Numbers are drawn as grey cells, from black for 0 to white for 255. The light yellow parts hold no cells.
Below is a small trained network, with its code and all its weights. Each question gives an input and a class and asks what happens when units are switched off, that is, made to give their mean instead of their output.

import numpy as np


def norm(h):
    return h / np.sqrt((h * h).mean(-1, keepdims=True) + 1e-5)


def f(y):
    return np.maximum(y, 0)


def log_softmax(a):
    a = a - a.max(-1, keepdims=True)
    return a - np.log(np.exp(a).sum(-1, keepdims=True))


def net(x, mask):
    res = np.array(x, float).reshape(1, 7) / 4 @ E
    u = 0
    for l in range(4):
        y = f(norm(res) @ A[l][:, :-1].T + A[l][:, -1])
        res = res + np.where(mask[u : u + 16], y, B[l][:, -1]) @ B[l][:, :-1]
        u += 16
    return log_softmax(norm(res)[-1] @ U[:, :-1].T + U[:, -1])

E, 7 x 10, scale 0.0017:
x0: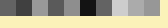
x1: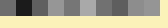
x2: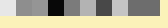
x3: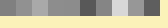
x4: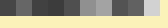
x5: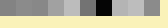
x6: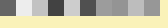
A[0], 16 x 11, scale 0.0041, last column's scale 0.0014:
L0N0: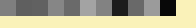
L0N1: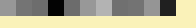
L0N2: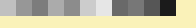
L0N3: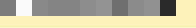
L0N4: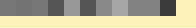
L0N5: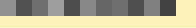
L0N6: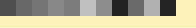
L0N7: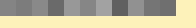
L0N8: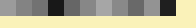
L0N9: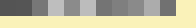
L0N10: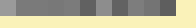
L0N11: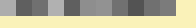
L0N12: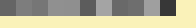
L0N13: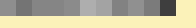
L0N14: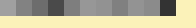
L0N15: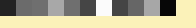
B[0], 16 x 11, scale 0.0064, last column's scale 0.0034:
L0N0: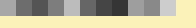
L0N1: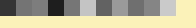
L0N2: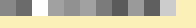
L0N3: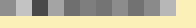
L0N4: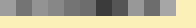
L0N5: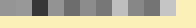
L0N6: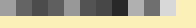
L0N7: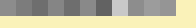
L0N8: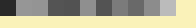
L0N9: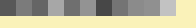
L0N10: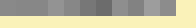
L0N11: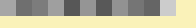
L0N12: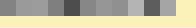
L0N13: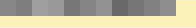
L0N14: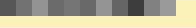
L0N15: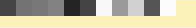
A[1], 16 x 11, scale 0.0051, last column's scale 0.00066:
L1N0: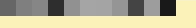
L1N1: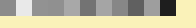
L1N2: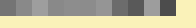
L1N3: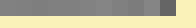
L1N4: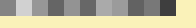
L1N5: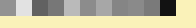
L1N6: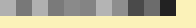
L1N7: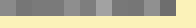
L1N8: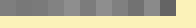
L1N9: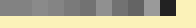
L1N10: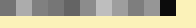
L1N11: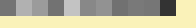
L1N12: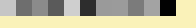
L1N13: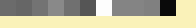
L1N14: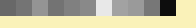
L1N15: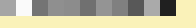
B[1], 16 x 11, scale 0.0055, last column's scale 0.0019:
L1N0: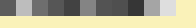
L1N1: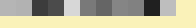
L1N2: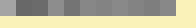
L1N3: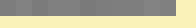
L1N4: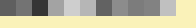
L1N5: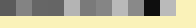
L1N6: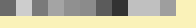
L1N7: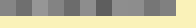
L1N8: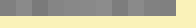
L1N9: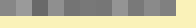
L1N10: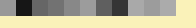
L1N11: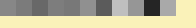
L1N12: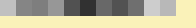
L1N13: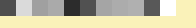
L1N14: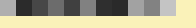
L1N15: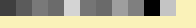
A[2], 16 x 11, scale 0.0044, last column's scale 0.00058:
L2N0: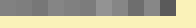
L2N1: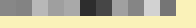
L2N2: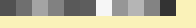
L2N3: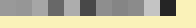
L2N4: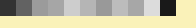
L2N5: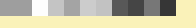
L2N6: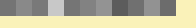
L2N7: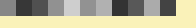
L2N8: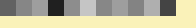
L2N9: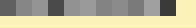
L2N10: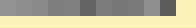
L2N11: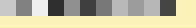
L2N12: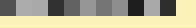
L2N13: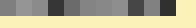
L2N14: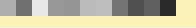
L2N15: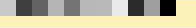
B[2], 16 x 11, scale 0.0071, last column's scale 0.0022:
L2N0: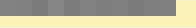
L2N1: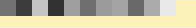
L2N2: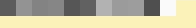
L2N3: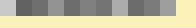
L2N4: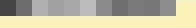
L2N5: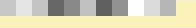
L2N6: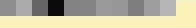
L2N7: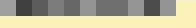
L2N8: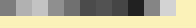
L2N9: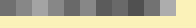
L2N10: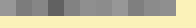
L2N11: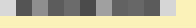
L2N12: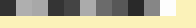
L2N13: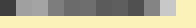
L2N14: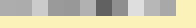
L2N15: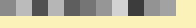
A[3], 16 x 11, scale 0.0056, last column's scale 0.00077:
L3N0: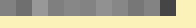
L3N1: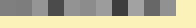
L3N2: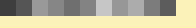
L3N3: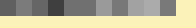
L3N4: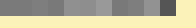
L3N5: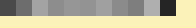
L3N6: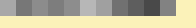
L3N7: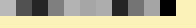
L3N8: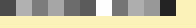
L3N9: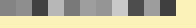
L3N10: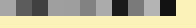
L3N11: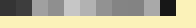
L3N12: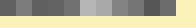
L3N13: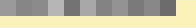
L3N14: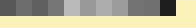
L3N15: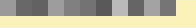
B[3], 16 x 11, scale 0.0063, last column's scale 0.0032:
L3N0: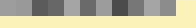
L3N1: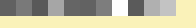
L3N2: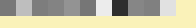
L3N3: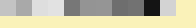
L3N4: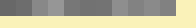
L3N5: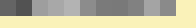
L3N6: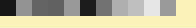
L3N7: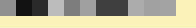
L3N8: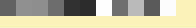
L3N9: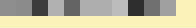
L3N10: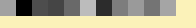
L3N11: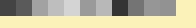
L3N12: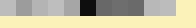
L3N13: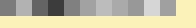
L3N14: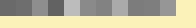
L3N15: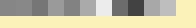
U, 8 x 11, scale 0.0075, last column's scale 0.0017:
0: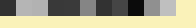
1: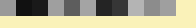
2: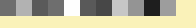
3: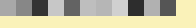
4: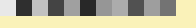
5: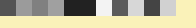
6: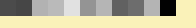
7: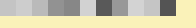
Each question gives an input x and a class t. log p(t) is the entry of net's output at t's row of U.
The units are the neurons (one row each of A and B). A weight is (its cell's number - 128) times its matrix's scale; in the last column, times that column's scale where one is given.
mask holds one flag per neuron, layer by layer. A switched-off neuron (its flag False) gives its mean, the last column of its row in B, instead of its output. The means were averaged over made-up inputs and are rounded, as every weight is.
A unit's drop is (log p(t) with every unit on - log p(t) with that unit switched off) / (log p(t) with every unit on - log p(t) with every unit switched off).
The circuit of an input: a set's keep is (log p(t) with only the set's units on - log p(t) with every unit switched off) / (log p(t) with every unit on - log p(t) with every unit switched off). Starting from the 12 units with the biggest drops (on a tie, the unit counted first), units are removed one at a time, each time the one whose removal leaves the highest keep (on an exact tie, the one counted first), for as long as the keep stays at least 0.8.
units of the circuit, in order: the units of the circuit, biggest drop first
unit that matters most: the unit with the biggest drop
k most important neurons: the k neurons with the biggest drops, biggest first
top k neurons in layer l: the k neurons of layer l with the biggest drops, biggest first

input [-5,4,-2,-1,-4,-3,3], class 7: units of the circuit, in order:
L0N2, L2N5
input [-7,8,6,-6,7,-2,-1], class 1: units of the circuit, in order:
L0N0, L3N7
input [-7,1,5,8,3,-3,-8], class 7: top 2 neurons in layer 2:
L2N14, L2N5
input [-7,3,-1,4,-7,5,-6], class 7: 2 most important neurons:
L0N2, L2N5
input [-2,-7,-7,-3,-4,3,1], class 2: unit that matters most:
L0N3
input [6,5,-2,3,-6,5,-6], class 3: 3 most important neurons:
L2N15, L0N6, L0N2
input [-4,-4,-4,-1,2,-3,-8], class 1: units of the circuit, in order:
L0N0, L3N10
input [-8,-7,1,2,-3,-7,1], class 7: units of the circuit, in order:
L0N2, L2N5
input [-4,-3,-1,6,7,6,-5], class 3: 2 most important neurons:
L0N5, L3N9
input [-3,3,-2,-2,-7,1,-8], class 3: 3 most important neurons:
L0N5, L0N11, L2N15
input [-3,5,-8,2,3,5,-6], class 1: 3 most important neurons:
L0N0, L0N6, L0N9
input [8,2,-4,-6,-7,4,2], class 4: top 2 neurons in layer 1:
L1N12, L1N4
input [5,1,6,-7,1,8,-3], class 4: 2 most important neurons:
L0N1, L0N8
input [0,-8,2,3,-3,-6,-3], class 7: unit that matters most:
L0N2
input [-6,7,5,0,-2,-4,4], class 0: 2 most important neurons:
L0N1, L0N8
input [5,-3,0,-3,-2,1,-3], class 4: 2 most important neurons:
L0N15, L0N9
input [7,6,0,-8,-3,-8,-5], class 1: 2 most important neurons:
L0N0, L0N6
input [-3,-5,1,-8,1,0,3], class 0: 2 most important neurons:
L0N1, L0N8
